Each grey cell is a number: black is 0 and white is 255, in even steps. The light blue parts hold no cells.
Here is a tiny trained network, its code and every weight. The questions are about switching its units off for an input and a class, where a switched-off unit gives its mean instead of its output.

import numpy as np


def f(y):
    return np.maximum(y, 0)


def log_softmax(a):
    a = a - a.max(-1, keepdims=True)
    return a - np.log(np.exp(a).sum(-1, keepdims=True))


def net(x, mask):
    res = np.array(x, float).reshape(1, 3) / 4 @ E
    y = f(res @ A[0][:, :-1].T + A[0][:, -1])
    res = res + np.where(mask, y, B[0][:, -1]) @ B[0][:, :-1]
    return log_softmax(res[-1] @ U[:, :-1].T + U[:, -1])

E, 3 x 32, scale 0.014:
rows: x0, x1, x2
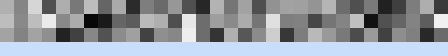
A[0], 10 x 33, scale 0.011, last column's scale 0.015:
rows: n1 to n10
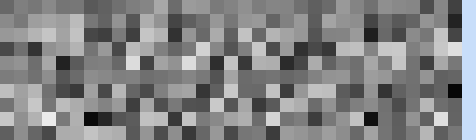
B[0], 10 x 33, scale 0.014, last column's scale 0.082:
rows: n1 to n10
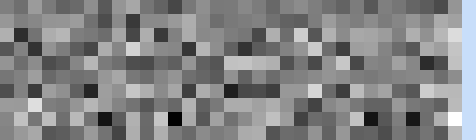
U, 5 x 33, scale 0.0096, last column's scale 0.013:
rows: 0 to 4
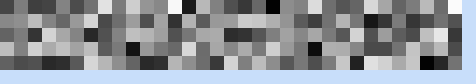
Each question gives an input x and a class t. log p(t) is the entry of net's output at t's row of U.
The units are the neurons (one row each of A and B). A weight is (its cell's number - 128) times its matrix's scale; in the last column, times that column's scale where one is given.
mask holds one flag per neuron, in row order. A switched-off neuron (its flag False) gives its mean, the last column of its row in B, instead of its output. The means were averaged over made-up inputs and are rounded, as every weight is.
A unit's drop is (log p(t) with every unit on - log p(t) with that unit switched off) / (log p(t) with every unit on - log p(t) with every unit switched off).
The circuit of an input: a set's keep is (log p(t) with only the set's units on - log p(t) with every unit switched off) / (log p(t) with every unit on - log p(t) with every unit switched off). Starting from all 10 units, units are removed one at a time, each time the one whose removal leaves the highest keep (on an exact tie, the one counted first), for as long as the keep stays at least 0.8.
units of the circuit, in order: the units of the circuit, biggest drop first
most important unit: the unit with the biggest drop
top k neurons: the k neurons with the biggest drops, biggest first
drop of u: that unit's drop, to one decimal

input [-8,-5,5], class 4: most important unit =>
n5
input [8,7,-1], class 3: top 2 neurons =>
(n3 n8)
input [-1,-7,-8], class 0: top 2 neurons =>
(n9 n4)
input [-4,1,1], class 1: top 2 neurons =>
(n7 n5)
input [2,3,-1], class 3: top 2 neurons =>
(n4 n7)
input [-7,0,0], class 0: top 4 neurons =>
(n4 n9 n3 n8)
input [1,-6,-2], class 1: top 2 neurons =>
(n7 n4)
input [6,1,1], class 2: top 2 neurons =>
(n7 n5)
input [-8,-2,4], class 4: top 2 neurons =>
(n5 n9)
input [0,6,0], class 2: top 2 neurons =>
(n5 n8)
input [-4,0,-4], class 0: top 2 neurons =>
(n9 n3)
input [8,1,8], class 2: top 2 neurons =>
(n7 n10)
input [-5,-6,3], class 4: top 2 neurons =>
(n9 n5)
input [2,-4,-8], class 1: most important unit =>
n8
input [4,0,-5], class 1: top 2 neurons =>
(n10 n3)
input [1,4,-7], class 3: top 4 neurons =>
(n7 n8 n3 n2)
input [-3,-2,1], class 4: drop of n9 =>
0.8
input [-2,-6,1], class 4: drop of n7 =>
0.4
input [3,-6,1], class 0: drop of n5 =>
0.3
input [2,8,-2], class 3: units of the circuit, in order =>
(n3)
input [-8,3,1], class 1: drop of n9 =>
0.0
